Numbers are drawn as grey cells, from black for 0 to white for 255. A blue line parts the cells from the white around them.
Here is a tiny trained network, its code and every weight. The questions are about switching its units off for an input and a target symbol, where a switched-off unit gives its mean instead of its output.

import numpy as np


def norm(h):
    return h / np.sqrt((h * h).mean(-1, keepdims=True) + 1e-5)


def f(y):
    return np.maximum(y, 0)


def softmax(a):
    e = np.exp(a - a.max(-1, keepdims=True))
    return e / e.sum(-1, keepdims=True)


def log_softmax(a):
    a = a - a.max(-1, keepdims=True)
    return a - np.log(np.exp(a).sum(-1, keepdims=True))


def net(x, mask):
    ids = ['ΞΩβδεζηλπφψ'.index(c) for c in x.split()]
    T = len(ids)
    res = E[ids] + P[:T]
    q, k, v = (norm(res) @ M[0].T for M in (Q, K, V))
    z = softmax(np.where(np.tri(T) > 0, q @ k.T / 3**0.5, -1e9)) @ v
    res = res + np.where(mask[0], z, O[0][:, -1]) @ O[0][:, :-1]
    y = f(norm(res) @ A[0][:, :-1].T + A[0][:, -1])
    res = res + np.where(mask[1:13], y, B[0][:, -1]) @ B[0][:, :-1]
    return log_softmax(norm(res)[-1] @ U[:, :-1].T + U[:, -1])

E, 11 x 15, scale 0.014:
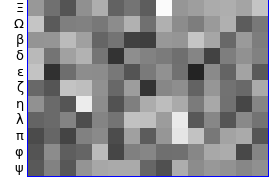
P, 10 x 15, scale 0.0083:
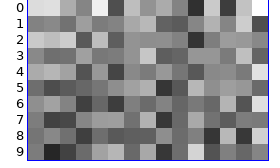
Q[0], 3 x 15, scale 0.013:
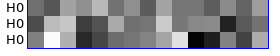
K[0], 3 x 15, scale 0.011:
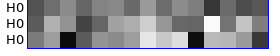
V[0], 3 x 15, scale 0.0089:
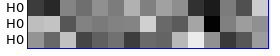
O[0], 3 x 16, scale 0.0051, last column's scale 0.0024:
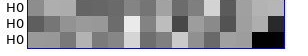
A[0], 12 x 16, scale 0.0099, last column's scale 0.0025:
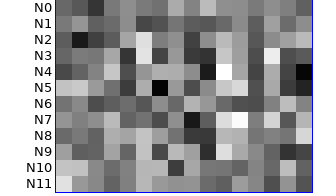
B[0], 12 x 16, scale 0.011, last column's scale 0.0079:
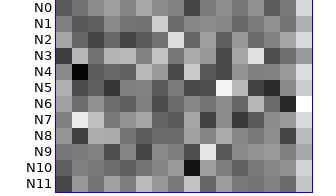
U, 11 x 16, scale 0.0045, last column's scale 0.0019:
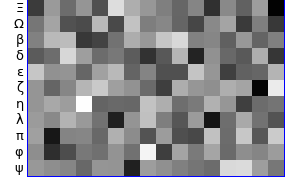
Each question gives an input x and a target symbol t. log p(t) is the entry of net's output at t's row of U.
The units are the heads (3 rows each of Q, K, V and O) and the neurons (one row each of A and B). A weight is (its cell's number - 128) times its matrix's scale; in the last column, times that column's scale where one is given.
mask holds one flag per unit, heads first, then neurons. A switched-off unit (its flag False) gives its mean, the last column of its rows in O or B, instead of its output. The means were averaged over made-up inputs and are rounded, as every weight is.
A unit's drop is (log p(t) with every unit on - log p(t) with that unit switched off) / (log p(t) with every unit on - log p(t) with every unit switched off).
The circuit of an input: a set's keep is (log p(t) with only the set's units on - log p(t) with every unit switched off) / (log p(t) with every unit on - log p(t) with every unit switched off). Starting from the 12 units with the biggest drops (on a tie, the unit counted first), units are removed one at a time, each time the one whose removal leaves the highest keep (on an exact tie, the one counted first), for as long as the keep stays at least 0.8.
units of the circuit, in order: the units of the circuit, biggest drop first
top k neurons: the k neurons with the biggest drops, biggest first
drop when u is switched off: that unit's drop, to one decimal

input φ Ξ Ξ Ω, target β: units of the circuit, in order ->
N9; N11; N7
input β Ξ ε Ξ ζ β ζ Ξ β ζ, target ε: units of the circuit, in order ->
H0; N5; N7
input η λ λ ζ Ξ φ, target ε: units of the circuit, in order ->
H0; N7; N5
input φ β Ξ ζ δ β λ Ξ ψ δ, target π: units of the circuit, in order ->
H0; N4
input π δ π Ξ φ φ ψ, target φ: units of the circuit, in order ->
N2
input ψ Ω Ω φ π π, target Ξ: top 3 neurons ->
N7; N0; N5
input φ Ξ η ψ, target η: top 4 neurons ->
N3; N8; N7; N2
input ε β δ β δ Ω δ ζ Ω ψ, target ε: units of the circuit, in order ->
H0; N5
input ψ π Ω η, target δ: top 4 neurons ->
N9; N7; N5; N0
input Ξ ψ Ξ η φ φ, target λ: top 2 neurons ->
N7; N8
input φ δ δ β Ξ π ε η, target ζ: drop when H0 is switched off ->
1.2
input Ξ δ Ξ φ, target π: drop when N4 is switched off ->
0.5
